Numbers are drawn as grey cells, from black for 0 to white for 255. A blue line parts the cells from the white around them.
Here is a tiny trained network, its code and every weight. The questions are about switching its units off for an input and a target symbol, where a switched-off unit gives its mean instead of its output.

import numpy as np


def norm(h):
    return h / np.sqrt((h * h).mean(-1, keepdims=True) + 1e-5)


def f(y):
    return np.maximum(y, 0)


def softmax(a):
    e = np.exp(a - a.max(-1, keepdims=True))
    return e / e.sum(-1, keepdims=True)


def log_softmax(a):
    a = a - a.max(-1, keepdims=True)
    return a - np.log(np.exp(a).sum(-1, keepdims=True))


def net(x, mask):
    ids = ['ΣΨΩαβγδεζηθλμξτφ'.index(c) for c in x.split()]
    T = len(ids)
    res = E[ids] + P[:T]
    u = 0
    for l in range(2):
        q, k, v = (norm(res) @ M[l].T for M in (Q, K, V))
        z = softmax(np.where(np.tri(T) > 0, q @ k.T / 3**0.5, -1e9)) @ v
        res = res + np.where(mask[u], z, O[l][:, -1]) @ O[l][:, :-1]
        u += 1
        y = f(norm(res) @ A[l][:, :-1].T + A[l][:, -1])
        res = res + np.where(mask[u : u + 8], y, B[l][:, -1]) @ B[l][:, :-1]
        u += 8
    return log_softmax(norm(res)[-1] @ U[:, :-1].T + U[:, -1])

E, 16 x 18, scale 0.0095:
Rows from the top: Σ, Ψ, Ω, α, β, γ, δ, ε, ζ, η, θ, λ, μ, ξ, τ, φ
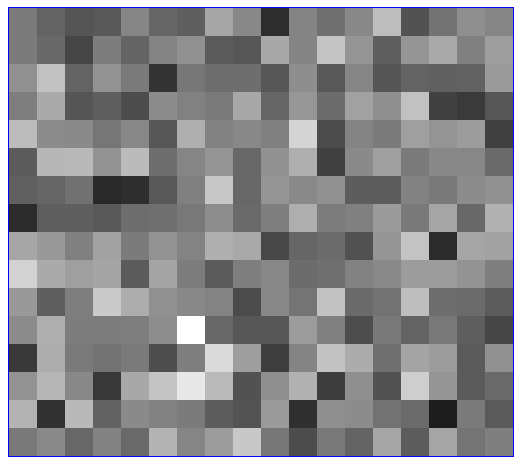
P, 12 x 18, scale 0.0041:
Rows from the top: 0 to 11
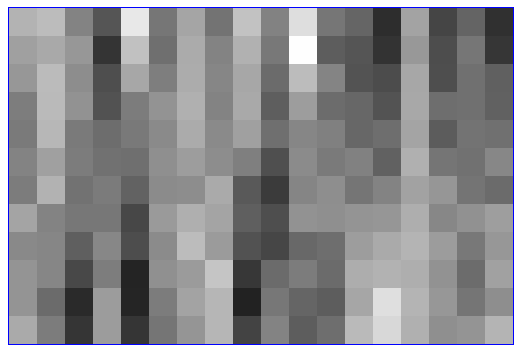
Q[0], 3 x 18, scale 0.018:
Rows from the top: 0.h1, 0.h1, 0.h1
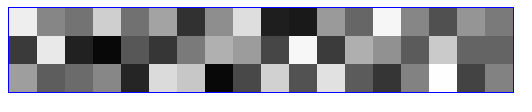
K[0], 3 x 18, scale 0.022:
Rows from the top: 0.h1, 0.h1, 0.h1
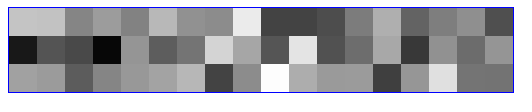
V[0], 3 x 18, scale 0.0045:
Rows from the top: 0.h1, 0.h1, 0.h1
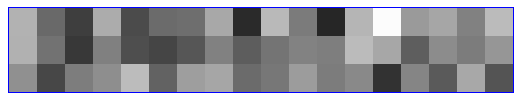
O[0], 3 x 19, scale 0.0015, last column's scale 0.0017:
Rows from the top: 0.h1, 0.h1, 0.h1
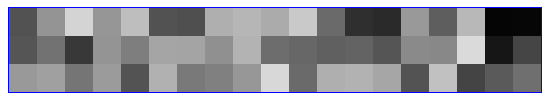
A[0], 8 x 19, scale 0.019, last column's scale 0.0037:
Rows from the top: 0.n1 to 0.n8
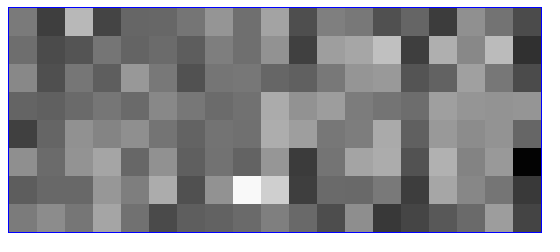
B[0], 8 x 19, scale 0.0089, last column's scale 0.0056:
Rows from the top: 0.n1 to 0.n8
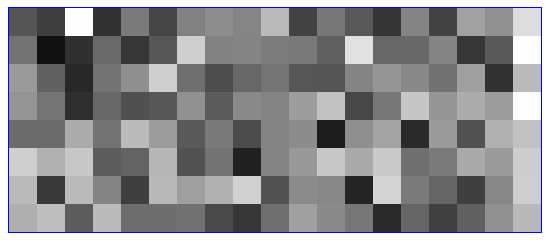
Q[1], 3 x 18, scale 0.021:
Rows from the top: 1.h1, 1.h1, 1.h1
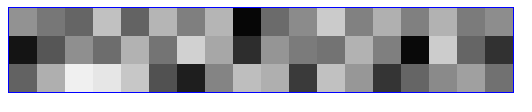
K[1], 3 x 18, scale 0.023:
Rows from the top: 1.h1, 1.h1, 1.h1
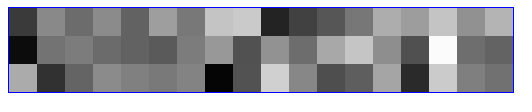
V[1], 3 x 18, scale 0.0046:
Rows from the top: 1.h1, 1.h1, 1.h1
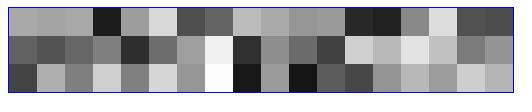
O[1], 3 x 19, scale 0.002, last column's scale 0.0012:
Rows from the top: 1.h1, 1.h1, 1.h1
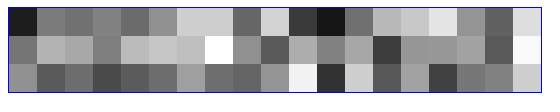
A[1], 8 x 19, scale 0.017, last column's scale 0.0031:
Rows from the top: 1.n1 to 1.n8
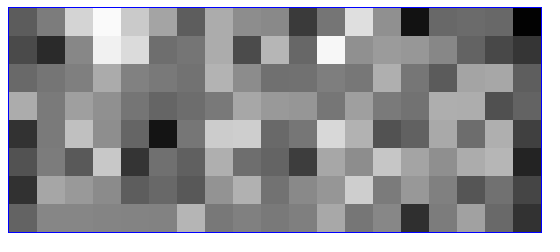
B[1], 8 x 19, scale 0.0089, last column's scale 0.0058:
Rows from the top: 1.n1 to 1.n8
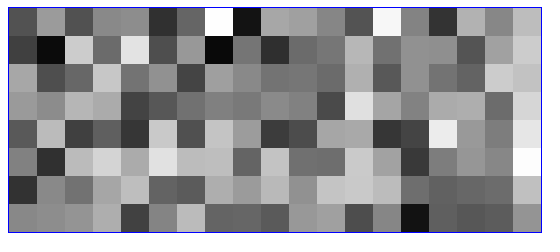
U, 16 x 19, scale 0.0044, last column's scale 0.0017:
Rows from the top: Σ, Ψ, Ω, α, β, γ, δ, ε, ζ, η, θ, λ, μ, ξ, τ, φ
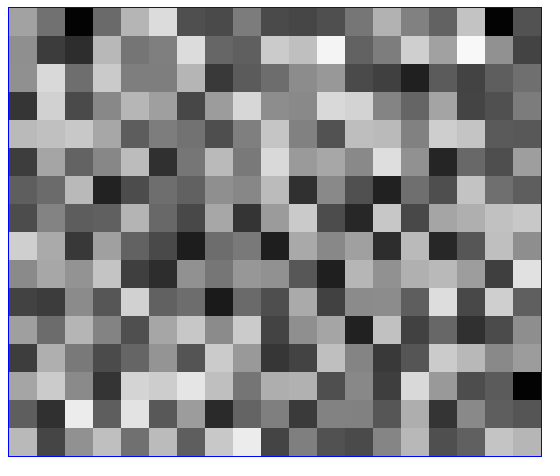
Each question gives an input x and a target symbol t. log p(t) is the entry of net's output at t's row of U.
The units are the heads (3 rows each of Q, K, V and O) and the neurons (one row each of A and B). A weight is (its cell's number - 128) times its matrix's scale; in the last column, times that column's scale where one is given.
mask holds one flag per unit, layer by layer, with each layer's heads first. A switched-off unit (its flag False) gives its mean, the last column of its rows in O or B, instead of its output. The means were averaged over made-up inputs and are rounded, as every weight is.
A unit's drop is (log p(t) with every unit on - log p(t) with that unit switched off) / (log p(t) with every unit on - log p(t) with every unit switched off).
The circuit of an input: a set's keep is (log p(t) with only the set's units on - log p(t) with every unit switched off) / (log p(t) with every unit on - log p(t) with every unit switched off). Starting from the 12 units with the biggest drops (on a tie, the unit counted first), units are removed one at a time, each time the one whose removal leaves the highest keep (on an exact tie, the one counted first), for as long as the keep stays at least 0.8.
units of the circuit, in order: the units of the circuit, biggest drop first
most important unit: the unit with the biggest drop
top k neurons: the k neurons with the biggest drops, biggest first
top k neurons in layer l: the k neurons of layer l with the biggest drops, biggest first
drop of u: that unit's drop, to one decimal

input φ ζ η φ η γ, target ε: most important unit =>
0.n5
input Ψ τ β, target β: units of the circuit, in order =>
(0.n2, 1.n4)
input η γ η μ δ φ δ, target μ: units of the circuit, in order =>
(1.n5, 0.n3)
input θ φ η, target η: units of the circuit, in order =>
(0.n7, 1.n6, 0.n8, 1.n4)
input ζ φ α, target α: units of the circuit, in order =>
(1.n7, 0.n4, 0.n7)
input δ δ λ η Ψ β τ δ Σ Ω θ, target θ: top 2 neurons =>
(1.n2, 0.n4)
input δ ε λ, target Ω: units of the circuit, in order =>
(1.n8, 0.n7)
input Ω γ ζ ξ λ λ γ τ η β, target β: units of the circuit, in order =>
(1.n4, 0.n2)
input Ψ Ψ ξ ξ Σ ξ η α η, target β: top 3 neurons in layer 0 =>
(0.n5, 0.n4, 0.n7)
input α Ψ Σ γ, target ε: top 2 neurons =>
(0.n5, 0.n2)
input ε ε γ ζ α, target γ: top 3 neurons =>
(1.n7, 1.n5, 0.n2)
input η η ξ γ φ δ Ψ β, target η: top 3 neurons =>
(1.n4, 0.n6, 1.n6)
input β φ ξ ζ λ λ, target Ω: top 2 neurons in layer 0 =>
(0.n7, 0.n1)
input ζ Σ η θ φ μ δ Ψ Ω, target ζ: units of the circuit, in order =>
(0.n8)
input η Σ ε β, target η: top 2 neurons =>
(0.n6, 1.n6)
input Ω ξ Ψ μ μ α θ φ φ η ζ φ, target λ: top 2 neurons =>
(0.n7, 0.n2)
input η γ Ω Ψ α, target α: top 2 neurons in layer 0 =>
(0.n1, 0.n4)
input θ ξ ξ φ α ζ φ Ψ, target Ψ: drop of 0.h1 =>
0.4
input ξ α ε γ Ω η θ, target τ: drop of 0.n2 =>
0.1
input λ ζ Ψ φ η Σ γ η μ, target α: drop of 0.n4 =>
0.1
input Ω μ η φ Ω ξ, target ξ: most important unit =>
1.n5
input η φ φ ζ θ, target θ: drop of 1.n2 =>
0.8
